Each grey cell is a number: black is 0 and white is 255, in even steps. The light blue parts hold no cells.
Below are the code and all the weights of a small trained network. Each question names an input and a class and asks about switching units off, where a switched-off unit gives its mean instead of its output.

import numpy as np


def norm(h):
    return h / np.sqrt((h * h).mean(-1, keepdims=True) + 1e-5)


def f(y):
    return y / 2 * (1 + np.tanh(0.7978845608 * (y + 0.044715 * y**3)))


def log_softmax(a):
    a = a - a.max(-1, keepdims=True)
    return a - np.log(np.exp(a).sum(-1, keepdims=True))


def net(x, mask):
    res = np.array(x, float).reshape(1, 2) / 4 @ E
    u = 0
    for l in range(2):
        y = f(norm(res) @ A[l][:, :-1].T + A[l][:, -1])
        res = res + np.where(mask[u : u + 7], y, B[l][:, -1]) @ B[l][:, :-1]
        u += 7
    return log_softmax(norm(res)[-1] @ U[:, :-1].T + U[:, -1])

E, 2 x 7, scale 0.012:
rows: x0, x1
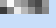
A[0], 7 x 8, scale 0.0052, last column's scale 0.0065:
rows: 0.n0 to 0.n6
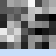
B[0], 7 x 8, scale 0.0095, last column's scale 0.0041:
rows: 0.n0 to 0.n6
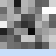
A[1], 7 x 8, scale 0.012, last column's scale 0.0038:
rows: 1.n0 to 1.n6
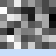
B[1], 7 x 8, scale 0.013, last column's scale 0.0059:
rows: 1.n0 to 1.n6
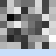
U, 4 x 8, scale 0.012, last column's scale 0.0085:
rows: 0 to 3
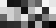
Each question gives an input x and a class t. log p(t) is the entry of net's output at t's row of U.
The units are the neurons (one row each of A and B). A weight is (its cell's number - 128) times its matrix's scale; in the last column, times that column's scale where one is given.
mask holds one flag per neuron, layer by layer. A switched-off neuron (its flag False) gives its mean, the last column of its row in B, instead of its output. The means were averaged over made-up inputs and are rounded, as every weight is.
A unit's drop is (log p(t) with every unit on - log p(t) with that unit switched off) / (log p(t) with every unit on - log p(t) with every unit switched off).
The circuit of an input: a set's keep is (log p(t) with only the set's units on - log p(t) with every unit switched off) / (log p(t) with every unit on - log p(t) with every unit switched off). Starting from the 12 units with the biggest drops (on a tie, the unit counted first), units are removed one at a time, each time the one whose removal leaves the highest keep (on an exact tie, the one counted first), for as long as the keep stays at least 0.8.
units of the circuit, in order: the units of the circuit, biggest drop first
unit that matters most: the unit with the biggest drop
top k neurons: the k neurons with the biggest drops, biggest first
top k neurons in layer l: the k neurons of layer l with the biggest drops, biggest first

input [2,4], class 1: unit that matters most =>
0.n1
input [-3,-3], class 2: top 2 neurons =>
[0.n1; 1.n5]
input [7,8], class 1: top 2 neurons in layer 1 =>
[1.n6; 1.n0]
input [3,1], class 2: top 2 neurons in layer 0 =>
[0.n5; 0.n0]
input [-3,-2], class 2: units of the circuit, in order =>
[0.n1; 1.n5; 1.n3]
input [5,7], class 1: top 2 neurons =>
[0.n1; 1.n6]
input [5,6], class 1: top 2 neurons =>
[0.n1; 1.n6]
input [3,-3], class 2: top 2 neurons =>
[0.n5; 1.n3]
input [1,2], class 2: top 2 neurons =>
[0.n0; 1.n5]
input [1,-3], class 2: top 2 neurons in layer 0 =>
[0.n5; 0.n6]
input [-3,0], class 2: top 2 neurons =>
[0.n1; 1.n5]
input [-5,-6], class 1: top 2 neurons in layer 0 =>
[0.n5; 0.n4]
